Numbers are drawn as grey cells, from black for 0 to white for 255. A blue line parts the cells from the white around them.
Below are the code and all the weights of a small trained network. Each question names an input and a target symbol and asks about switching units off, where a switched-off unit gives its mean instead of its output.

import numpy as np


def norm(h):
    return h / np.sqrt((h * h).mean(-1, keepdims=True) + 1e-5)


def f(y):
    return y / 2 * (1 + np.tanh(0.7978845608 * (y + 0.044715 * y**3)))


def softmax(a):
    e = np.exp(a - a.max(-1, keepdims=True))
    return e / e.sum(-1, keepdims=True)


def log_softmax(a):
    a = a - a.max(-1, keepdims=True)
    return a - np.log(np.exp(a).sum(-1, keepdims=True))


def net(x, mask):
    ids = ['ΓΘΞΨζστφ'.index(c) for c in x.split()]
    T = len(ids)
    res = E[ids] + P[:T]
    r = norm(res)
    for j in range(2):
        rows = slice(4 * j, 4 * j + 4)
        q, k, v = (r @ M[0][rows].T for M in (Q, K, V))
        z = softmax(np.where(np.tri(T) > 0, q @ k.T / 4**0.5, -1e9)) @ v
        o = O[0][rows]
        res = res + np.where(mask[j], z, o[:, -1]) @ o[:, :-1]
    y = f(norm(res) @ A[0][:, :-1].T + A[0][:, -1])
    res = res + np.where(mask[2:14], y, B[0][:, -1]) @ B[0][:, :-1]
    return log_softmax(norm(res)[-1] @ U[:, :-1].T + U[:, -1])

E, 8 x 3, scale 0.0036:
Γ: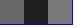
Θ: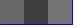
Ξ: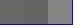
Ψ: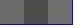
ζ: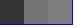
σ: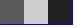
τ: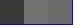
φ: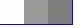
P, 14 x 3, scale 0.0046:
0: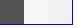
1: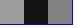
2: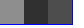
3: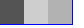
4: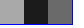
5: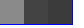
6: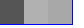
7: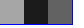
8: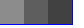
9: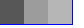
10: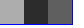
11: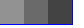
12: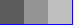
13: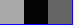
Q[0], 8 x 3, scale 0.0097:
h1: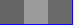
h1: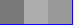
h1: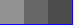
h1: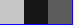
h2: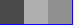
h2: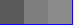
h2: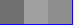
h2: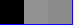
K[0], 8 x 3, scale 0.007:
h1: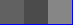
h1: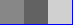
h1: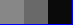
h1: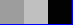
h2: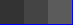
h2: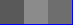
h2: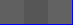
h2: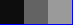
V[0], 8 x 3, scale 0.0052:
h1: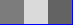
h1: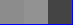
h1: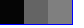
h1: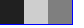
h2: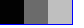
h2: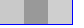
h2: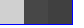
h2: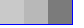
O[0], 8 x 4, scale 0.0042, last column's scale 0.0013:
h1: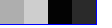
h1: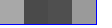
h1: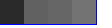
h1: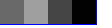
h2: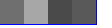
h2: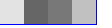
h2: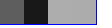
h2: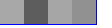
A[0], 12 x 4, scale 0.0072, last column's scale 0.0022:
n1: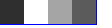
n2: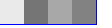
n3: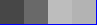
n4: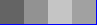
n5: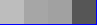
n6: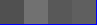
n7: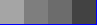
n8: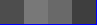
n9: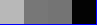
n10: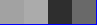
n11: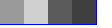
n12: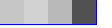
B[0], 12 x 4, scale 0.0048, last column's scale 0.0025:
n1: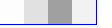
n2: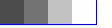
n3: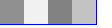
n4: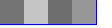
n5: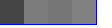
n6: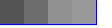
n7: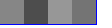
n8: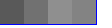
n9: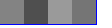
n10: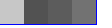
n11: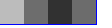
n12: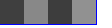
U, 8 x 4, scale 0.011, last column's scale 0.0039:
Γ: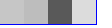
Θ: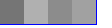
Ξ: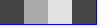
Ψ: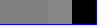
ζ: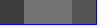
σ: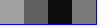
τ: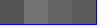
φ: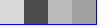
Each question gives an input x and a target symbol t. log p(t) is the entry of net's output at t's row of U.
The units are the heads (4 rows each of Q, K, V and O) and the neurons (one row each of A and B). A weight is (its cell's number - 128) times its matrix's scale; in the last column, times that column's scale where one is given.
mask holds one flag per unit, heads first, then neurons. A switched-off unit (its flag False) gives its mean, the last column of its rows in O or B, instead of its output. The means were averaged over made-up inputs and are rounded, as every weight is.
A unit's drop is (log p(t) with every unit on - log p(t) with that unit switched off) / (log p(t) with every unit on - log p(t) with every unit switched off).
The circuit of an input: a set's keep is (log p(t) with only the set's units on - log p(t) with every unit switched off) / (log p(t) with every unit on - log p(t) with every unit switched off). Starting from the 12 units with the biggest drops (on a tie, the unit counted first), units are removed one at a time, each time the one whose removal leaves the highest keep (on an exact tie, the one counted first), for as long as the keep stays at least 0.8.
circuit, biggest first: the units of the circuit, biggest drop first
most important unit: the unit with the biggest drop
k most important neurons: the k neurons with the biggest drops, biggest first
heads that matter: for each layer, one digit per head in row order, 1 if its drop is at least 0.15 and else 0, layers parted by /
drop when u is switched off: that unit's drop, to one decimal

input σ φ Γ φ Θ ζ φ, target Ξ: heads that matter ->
01
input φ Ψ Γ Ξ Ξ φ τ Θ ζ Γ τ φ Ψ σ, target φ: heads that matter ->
10
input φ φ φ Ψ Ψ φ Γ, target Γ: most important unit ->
h2
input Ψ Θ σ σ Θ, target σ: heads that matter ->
11
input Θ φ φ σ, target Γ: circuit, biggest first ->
n1, n11
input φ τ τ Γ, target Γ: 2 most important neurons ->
n1, n2
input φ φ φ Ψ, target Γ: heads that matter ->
00
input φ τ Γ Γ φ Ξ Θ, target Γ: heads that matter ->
01
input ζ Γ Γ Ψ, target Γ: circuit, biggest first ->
n1, h2
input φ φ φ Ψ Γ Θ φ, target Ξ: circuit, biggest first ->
h2, n12, n1
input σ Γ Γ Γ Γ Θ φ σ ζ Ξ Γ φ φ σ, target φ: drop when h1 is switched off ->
0.1
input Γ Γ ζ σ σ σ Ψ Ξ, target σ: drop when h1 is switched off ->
0.6
